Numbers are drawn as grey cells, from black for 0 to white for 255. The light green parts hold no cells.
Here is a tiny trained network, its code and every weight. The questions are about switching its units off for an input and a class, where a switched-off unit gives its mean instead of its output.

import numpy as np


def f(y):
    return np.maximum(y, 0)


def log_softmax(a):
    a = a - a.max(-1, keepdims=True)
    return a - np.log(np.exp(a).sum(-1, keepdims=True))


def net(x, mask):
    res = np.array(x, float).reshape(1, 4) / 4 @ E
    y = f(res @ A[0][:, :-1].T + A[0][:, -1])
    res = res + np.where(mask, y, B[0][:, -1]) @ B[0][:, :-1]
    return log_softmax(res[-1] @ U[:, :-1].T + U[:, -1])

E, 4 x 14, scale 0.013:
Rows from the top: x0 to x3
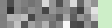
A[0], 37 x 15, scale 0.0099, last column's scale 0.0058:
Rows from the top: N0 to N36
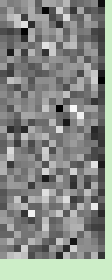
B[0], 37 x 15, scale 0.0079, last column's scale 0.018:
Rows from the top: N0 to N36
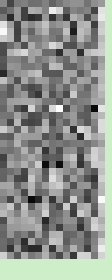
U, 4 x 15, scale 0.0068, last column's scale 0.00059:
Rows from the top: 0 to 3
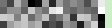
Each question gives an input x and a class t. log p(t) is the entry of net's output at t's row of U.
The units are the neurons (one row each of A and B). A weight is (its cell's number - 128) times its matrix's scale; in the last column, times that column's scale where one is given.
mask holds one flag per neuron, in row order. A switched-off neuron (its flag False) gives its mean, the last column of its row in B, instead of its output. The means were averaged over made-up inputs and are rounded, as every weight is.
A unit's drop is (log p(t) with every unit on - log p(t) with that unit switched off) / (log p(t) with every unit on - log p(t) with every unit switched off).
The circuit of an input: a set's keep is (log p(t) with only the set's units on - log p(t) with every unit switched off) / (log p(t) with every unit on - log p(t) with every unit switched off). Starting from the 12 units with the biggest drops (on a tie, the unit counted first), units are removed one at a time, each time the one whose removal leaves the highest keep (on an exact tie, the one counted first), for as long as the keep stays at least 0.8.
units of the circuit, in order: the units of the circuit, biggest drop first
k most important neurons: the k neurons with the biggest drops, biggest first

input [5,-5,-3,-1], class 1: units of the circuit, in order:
N15
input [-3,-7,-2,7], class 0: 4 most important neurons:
N28, N2, N23, N7
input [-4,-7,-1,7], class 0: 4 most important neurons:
N28, N2, N23, N7
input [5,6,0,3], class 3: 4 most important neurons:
N23, N7, N10, N1
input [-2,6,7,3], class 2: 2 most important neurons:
N36, N29
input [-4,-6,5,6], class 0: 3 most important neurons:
N2, N28, N23
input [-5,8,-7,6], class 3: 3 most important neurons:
N7, N23, N10
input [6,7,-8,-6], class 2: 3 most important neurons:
N4, N18, N30
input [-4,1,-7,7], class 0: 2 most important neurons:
N28, N2
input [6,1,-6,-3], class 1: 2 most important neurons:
N15, N24
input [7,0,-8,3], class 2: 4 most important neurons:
N4, N18, N30, N5
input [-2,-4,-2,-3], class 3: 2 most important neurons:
N28, N2
